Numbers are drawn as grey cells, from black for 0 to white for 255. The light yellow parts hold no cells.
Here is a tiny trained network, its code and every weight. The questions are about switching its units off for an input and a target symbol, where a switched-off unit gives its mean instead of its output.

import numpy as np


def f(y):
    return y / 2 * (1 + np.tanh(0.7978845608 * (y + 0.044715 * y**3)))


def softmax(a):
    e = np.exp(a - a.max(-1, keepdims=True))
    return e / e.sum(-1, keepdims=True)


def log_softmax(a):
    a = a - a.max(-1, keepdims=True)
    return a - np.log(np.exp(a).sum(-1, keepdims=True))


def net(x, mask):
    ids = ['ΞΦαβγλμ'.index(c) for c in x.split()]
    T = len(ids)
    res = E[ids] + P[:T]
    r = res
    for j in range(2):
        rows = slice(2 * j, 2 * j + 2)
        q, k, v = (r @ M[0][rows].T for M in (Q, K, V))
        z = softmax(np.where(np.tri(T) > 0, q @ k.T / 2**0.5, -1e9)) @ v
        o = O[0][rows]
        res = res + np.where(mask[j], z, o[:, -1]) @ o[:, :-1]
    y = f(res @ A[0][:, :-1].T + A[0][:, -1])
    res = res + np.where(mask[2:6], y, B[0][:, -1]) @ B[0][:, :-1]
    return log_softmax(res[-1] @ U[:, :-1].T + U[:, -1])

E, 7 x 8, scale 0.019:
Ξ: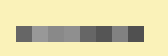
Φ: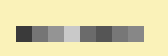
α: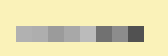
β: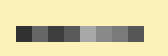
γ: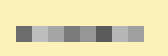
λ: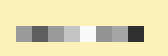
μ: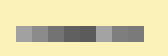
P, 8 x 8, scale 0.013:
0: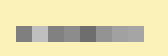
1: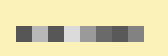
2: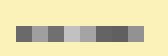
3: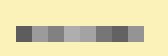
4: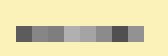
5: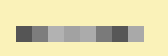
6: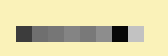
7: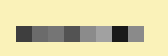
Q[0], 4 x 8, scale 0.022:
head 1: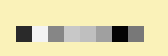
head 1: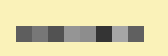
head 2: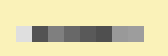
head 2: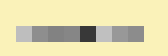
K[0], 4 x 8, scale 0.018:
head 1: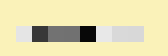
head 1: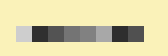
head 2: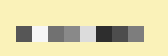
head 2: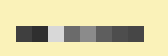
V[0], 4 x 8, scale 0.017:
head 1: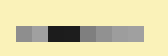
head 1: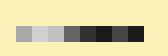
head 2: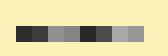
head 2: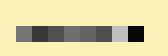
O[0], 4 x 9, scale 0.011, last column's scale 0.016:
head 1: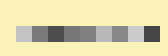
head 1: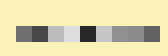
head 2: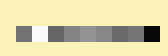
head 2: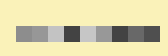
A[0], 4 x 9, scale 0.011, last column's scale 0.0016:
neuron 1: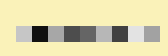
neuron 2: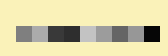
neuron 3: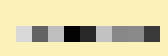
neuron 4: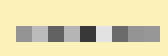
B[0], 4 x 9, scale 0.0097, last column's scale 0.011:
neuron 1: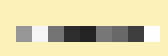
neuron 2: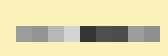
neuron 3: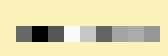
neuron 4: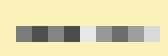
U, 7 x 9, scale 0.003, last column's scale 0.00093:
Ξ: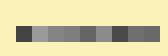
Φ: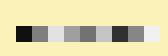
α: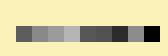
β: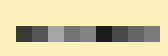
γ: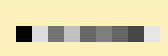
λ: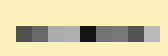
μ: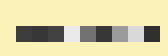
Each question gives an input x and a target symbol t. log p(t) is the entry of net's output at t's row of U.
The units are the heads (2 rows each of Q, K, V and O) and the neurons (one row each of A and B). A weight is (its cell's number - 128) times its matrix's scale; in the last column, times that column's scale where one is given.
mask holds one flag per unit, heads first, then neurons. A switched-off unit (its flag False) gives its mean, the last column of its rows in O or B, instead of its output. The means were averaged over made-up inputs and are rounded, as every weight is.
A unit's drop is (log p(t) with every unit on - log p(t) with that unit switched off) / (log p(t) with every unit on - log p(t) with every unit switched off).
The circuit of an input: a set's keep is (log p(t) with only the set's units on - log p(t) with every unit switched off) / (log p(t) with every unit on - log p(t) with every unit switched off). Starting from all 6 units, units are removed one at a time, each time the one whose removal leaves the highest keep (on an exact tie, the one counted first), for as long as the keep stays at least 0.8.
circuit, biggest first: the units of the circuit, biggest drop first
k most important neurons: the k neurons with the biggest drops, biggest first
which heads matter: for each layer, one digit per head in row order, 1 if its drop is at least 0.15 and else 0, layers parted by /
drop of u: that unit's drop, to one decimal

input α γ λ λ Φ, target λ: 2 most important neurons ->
(neuron 1; neuron 4)
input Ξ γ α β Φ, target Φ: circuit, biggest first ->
(head 1; head 2; neuron 4)
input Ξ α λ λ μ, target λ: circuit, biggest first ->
(neuron 1; head 1)
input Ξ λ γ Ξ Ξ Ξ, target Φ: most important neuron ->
(neuron 4)
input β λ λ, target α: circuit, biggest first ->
(head 1; neuron 2; head 2)
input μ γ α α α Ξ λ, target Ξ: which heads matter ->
10
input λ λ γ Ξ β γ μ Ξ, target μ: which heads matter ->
11
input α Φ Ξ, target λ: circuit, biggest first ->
(head 1; head 2; neuron 1)
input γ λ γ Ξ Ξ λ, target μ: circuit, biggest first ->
(head 2; neuron 1)
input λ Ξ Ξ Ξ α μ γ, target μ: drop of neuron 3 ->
-0.1
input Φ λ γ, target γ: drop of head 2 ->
1.0
